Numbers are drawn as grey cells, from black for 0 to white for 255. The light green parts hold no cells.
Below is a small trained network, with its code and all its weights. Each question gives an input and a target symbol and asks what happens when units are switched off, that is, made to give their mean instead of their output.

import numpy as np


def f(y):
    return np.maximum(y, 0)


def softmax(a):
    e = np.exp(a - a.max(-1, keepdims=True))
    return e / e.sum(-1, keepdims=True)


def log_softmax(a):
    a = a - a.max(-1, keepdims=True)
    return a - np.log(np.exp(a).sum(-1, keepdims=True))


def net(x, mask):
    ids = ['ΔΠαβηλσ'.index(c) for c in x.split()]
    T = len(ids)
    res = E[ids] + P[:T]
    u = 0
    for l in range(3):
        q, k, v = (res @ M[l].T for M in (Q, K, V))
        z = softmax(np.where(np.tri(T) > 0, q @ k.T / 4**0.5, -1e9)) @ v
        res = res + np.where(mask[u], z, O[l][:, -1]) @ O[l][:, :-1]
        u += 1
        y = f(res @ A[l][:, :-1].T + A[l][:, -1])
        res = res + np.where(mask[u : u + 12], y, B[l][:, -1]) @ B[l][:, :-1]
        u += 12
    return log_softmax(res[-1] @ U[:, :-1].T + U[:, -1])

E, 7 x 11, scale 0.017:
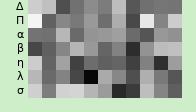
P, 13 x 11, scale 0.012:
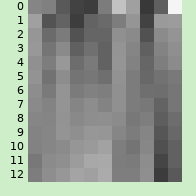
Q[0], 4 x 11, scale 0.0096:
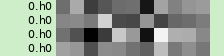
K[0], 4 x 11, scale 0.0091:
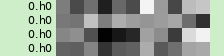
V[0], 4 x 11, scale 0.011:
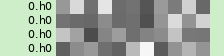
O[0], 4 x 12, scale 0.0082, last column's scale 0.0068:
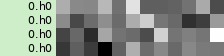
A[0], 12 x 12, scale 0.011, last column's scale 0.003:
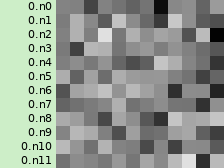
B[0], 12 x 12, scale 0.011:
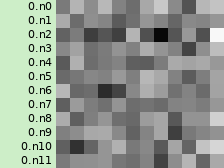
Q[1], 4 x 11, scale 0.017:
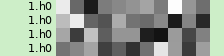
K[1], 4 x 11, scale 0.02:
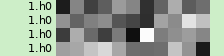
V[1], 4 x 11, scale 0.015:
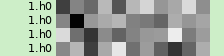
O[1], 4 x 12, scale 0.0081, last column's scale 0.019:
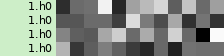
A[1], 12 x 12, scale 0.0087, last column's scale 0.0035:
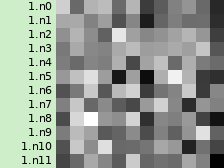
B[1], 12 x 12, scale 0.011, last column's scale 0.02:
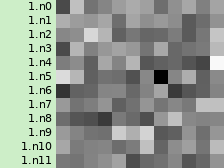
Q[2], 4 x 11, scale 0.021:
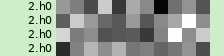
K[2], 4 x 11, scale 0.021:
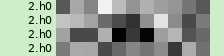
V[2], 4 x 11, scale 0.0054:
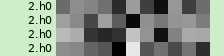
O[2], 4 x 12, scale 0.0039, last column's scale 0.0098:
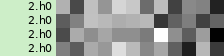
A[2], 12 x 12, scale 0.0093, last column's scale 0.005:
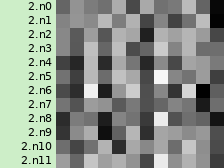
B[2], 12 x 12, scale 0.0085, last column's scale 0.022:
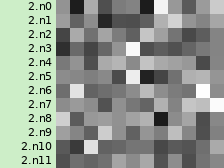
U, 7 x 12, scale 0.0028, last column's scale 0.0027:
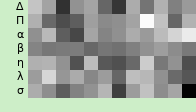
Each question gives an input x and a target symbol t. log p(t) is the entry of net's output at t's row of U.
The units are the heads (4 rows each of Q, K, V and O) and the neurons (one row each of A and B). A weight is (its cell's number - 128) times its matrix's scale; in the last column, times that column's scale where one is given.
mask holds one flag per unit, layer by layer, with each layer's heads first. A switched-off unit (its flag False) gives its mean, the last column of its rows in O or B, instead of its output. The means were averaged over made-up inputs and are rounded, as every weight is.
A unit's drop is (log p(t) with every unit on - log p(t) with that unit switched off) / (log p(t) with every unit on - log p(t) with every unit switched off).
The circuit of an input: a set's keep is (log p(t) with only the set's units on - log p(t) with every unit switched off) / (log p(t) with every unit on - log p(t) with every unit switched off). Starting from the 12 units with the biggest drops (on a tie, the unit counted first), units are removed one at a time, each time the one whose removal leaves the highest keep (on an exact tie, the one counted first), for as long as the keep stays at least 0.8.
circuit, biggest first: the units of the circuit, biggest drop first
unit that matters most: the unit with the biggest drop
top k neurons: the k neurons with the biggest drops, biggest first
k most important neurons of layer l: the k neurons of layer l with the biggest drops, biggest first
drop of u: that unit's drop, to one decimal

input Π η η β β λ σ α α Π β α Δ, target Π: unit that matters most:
0.h0
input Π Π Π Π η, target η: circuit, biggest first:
0.h0, 1.h0
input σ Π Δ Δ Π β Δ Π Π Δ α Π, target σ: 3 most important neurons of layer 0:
0.n6, 0.n10, 0.n2
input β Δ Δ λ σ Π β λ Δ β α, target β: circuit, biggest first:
0.h0, 1.h0, 2.n10
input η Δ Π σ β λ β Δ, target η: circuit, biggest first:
1.h0, 0.h0, 0.n10
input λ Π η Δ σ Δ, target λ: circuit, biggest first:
0.h0, 1.h0, 1.n2
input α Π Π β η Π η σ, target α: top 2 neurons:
0.n10, 1.n9
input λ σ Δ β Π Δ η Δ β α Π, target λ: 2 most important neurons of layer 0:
0.n10, 0.n3
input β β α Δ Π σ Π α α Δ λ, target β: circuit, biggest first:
1.h0, 2.n10
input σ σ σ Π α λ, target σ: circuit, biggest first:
1.h0, 2.h0, 0.n10
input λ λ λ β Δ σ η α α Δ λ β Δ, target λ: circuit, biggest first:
1.h0, 0.h0
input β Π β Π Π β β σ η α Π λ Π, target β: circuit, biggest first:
1.h0, 2.n10, 0.n0
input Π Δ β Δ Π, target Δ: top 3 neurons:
0.n8, 0.n2, 1.n4
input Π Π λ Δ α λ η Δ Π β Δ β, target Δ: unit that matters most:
0.n2
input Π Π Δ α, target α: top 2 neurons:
1.n9, 2.n6
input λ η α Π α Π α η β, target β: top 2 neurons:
0.n2, 0.n0
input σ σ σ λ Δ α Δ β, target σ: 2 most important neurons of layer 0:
0.n10, 0.n0
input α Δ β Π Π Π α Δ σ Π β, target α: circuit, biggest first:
0.h0, 1.h0, 1.n9
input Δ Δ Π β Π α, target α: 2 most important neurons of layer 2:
2.n6, 2.n7
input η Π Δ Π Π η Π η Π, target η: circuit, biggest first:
1.h0
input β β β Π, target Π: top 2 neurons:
0.n2, 0.n0
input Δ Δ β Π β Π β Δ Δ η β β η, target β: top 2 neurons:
0.n10, 0.n11
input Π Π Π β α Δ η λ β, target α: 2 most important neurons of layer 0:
0.n2, 0.n0
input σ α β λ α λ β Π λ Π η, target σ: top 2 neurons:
2.n5, 0.n2
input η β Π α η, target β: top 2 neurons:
0.n11, 2.n10
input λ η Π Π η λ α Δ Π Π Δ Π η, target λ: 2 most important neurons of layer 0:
0.n2, 0.n11
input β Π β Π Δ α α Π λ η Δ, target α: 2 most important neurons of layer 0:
0.n10, 0.n0
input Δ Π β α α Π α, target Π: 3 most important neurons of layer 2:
2.n8, 2.n9, 2.n4
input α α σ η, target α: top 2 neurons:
1.n9, 0.n10
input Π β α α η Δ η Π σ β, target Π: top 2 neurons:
0.n2, 0.n10
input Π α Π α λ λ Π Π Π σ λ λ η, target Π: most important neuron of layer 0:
0.n10
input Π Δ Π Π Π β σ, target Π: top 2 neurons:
0.n10, 1.n4
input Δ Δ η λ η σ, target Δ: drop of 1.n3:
0.1
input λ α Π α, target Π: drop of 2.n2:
0.0
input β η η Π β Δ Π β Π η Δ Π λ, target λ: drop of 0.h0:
0.2
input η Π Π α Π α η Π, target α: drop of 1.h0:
1.2
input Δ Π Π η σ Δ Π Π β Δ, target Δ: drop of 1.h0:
1.0
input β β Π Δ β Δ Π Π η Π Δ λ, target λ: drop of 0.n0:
0.1
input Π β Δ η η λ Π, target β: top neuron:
0.n8
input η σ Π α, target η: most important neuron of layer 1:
1.n2
